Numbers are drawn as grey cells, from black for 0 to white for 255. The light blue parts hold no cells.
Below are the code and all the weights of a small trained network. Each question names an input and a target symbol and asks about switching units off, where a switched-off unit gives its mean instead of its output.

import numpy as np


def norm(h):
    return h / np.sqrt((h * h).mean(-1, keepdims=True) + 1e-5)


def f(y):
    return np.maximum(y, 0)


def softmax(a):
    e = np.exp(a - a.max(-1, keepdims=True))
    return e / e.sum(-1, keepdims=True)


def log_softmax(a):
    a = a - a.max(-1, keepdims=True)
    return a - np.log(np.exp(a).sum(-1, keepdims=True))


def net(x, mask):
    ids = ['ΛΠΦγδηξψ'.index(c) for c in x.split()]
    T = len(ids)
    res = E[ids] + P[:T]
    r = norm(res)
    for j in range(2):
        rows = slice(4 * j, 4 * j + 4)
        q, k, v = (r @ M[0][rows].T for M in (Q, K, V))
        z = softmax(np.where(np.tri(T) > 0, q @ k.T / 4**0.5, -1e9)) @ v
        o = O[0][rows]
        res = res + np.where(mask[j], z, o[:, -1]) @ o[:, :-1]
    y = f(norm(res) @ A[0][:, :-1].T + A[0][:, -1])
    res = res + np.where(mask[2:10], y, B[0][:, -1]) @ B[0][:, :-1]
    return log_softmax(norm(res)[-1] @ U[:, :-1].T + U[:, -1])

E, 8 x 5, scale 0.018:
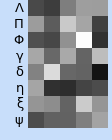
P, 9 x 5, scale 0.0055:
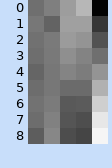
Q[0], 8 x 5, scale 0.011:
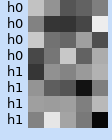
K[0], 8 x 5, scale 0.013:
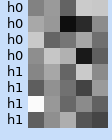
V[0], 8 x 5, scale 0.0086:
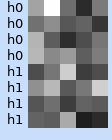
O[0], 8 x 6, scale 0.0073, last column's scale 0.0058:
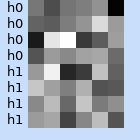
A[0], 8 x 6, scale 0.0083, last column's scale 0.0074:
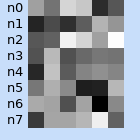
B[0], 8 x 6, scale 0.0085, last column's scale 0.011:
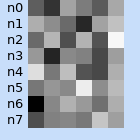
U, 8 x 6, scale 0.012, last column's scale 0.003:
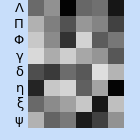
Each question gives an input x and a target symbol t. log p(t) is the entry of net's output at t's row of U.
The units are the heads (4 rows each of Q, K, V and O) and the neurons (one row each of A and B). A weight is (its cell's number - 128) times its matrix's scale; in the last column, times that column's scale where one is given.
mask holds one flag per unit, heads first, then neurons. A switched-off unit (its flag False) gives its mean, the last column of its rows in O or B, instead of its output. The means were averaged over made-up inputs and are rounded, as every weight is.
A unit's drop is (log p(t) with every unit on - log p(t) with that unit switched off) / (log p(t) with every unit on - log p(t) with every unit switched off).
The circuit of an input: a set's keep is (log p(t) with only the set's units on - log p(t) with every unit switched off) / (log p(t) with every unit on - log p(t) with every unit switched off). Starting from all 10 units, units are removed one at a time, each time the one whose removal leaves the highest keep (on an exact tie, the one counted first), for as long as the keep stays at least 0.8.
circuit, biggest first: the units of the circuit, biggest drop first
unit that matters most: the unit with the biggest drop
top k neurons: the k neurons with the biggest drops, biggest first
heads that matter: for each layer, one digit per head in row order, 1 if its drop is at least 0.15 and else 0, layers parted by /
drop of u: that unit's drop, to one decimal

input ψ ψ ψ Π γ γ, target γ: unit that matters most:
h1
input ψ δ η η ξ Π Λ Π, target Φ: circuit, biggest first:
[h1, h0]
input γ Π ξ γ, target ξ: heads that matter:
00
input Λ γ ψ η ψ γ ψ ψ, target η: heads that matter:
10
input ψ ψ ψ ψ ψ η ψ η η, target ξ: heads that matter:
11
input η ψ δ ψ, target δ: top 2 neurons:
[n7, n1]
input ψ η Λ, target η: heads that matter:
10
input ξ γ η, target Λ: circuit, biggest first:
[h1, n4]
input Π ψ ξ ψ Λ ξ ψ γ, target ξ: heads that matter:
01
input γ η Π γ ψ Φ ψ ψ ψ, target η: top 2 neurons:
[n7, n4]
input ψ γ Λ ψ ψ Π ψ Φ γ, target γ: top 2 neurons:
[n6, n1]
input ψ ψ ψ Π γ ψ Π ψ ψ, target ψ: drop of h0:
0.2
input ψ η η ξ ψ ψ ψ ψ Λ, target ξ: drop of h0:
-0.2
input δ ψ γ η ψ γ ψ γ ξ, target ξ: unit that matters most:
h1
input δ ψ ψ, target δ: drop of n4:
0.0
